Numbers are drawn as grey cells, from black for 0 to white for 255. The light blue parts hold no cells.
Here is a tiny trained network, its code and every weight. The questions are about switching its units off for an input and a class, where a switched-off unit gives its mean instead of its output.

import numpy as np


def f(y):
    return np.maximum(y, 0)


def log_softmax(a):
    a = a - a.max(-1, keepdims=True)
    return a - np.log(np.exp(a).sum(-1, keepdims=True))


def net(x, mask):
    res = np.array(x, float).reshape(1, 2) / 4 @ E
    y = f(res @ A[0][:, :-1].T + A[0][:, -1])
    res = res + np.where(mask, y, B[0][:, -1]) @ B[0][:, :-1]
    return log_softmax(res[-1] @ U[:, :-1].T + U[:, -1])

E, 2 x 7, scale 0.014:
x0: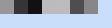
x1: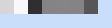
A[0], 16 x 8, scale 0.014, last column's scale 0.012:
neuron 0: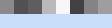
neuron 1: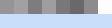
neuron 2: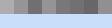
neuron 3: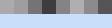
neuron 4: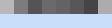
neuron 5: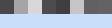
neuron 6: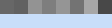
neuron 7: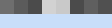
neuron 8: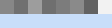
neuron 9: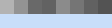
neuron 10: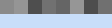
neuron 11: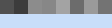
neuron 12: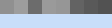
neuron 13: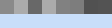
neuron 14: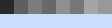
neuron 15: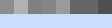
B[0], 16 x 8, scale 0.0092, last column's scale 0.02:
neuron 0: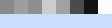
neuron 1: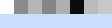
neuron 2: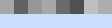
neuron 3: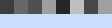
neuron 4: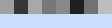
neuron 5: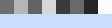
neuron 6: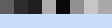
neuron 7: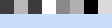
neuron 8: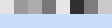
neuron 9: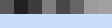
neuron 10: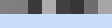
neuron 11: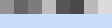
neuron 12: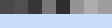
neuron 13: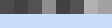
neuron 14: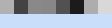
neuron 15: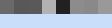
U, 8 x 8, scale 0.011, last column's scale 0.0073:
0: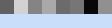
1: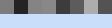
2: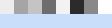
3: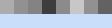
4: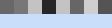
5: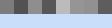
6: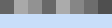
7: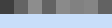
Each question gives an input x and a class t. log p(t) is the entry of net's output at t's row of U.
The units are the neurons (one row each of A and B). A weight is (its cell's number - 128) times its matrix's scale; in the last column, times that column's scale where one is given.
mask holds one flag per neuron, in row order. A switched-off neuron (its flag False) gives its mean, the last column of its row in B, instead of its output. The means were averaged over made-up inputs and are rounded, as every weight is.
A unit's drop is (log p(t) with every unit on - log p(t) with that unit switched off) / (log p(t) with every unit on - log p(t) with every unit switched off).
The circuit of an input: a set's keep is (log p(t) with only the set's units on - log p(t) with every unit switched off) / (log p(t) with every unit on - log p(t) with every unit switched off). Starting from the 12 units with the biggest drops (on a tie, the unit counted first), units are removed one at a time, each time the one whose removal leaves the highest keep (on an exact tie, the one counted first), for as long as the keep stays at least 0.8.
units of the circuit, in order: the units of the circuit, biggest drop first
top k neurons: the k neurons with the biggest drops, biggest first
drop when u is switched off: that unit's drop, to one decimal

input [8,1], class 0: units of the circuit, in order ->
neuron 7
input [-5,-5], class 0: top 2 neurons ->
neuron 5; neuron 1
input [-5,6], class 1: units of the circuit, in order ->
neuron 7; neuron 0
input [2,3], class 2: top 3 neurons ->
neuron 5; neuron 6; neuron 1
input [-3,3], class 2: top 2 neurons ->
neuron 7; neuron 1
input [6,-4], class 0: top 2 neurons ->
neuron 7; neuron 0
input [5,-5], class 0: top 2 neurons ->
neuron 7; neuron 0
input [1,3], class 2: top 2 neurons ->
neuron 6; neuron 1
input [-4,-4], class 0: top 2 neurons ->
neuron 5; neuron 1
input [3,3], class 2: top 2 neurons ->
neuron 5; neuron 1
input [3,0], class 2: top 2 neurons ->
neuron 5; neuron 3
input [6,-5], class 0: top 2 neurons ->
neuron 7; neuron 0
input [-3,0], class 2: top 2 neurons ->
neuron 7; neuron 0
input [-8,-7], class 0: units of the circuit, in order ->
neuron 5
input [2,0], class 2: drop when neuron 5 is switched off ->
0.2
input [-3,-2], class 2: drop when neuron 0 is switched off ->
0.1
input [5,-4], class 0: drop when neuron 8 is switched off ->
0.0
